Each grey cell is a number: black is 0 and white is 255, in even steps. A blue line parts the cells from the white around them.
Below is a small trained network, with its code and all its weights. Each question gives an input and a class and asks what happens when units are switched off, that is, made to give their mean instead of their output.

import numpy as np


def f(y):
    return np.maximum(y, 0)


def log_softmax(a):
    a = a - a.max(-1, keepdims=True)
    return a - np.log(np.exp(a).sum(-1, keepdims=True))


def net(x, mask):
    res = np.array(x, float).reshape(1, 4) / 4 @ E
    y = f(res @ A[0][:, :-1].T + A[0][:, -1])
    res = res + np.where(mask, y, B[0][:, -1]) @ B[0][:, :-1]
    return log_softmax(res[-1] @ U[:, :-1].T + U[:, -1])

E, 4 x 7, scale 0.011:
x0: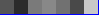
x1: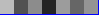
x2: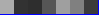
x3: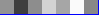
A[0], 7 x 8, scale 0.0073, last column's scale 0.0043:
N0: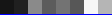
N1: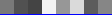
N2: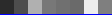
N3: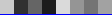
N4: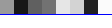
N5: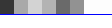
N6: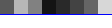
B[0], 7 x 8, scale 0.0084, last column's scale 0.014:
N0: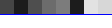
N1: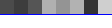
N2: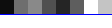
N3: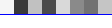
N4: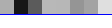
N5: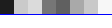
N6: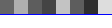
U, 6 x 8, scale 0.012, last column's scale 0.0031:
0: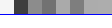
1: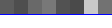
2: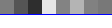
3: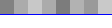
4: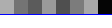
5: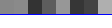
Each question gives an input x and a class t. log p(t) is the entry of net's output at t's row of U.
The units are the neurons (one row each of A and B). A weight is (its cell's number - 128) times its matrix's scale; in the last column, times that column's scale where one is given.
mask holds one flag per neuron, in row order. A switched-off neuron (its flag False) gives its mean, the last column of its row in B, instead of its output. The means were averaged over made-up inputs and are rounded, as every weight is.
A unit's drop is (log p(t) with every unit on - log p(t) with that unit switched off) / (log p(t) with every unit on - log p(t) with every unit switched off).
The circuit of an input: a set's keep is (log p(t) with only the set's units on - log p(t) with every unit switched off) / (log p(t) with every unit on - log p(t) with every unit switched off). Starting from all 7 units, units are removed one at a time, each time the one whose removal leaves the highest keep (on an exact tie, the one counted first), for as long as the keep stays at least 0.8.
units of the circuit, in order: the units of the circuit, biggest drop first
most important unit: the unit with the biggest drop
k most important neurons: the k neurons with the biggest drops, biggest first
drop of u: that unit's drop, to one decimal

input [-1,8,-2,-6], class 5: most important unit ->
N6
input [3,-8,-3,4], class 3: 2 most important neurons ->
N5, N4
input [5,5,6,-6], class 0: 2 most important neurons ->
N3, N1
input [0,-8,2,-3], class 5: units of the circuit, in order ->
N4, N2
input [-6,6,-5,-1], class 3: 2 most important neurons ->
N0, N4
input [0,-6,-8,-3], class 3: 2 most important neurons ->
N5, N0
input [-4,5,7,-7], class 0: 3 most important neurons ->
N3, N4, N1
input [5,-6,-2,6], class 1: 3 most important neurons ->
N2, N5, N0
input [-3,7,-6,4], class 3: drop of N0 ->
0.2
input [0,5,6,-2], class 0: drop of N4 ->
0.0
